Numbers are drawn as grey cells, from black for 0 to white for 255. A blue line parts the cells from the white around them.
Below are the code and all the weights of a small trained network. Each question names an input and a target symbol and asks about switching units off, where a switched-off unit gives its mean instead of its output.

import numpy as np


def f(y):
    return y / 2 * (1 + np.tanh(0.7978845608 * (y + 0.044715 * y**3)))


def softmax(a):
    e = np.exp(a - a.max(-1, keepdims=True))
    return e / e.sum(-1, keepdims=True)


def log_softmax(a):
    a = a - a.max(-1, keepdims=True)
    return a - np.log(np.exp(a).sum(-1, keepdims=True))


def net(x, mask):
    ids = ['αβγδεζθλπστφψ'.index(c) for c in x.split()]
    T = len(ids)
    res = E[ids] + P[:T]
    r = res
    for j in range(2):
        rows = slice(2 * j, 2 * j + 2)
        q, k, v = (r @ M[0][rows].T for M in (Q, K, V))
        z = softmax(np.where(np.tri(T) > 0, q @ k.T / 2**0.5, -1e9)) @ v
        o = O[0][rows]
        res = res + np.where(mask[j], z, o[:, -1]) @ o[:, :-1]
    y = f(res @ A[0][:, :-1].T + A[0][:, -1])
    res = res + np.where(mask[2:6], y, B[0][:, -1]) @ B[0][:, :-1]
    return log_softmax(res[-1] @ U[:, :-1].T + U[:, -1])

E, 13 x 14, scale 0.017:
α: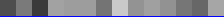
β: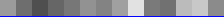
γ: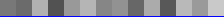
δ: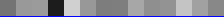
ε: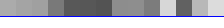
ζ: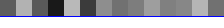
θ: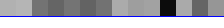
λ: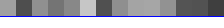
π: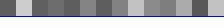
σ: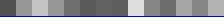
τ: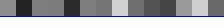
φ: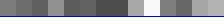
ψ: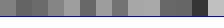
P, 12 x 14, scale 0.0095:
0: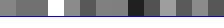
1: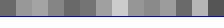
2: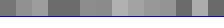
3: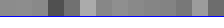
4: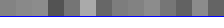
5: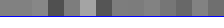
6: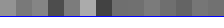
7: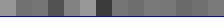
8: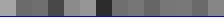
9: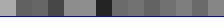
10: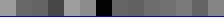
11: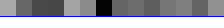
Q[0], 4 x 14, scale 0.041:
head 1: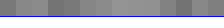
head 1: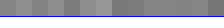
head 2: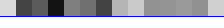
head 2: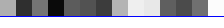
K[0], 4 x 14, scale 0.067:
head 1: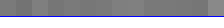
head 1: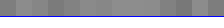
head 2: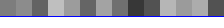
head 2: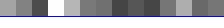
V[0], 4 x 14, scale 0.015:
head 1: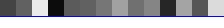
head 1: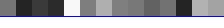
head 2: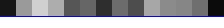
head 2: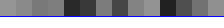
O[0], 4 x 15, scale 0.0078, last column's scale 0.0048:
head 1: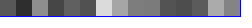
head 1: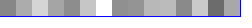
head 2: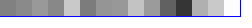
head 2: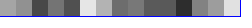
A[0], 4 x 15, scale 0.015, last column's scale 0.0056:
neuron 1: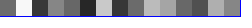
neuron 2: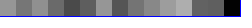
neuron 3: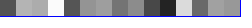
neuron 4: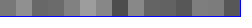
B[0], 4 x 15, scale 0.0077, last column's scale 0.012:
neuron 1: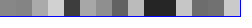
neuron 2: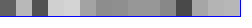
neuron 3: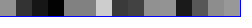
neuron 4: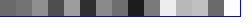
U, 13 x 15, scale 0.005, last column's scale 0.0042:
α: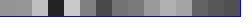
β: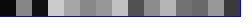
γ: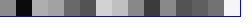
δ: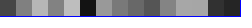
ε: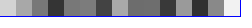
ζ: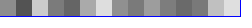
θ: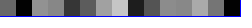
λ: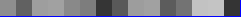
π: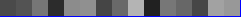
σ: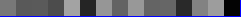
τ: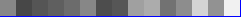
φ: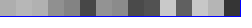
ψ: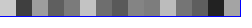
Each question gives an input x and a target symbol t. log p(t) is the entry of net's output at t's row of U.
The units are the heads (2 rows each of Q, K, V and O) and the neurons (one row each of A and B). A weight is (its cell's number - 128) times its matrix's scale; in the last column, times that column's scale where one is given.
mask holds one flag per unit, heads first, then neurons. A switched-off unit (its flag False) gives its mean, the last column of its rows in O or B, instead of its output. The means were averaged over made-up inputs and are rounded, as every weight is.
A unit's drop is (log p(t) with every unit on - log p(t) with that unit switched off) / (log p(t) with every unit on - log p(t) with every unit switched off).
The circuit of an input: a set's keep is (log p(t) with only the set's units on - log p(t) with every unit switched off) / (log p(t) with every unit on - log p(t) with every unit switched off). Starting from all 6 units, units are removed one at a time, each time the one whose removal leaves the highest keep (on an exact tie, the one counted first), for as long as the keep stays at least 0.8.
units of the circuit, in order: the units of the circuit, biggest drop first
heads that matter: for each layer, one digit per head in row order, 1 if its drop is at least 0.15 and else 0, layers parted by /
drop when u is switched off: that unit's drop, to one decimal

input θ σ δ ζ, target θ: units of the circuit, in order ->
neuron 4; head 2; head 1
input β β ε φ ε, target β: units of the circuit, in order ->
head 2; neuron 2
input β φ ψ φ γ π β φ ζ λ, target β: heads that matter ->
01
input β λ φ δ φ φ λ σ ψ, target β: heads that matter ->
01
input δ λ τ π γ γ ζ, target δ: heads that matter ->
01
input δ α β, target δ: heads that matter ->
01
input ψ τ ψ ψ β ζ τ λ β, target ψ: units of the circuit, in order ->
head 2; head 1
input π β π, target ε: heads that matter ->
10
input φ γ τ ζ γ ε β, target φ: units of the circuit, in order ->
head 2; neuron 4
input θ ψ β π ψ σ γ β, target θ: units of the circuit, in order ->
head 2; neuron 4; head 1
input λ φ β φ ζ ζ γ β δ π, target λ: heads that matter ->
01
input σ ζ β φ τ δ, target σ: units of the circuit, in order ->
head 1; head 2
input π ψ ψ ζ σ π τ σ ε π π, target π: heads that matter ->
10
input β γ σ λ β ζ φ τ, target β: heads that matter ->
01
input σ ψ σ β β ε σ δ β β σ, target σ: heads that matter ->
11
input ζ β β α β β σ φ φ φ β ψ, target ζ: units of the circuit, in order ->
head 1
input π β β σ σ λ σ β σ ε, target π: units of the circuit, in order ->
head 1
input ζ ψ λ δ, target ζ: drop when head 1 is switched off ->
0.9
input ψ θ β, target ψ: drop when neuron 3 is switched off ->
0.1
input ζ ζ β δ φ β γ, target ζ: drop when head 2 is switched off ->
0.0
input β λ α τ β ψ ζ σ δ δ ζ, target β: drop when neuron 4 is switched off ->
0.2
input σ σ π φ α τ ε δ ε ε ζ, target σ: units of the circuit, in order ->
head 2
